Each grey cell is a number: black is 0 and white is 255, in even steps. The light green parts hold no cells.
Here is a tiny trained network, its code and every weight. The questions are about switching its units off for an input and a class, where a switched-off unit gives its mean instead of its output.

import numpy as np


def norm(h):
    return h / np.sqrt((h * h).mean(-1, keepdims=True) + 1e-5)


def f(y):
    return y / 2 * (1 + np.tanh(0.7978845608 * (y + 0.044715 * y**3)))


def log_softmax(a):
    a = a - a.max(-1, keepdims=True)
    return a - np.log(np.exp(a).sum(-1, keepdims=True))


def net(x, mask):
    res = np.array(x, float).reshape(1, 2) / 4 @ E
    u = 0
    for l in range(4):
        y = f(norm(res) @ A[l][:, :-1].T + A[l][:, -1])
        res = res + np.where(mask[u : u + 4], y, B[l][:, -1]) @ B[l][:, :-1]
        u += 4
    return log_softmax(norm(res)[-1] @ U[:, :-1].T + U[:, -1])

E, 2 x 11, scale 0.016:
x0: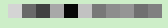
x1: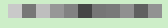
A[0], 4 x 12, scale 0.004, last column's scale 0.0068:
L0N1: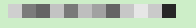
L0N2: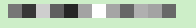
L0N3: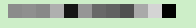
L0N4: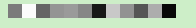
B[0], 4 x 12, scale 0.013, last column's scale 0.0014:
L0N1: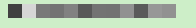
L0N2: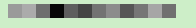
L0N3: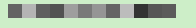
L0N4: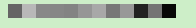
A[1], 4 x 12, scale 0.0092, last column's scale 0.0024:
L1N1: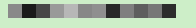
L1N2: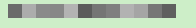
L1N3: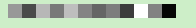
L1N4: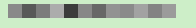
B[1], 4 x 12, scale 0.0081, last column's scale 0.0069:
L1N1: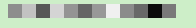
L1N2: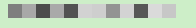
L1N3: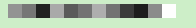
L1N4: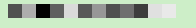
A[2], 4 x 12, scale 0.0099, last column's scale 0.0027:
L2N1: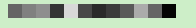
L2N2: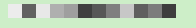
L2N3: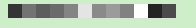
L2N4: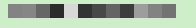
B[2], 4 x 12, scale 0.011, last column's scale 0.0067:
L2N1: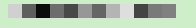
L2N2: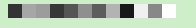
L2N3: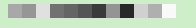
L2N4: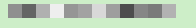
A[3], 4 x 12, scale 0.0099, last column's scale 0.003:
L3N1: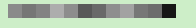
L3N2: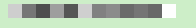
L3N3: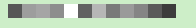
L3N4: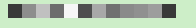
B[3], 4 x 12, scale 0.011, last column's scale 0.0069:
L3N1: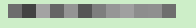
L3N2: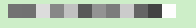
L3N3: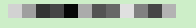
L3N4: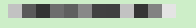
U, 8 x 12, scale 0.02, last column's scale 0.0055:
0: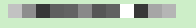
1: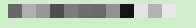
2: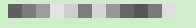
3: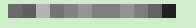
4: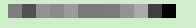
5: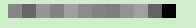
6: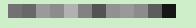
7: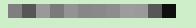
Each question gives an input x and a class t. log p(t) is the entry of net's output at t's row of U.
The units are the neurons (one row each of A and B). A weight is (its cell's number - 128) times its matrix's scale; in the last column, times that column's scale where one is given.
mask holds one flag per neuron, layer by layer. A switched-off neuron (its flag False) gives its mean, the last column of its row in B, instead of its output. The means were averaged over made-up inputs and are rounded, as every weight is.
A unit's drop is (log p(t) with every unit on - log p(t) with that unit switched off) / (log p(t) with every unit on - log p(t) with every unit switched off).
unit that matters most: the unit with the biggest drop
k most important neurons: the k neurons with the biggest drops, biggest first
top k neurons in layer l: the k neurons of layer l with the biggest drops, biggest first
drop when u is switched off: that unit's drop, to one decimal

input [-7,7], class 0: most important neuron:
(L3N4)
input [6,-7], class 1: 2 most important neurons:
(L1N3; L2N3)
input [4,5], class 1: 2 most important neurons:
(L1N3; L1N2)
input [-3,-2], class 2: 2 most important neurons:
(L1N3; L1N2)
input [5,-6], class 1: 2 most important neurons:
(L1N3; L2N3)
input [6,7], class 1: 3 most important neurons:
(L2N2; L1N3; L1N2)
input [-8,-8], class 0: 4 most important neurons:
(L3N4; L2N2; L1N2; L3N3)
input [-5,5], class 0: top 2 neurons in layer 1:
(L1N2; L1N3)
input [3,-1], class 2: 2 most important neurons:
(L1N2; L1N4)
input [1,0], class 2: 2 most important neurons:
(L1N2; L2N4)
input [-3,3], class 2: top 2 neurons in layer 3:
(L3N4; L3N3)
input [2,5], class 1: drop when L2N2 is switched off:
0.1
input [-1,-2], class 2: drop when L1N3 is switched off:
0.9
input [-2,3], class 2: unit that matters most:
L1N3
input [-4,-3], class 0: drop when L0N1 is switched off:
0.0
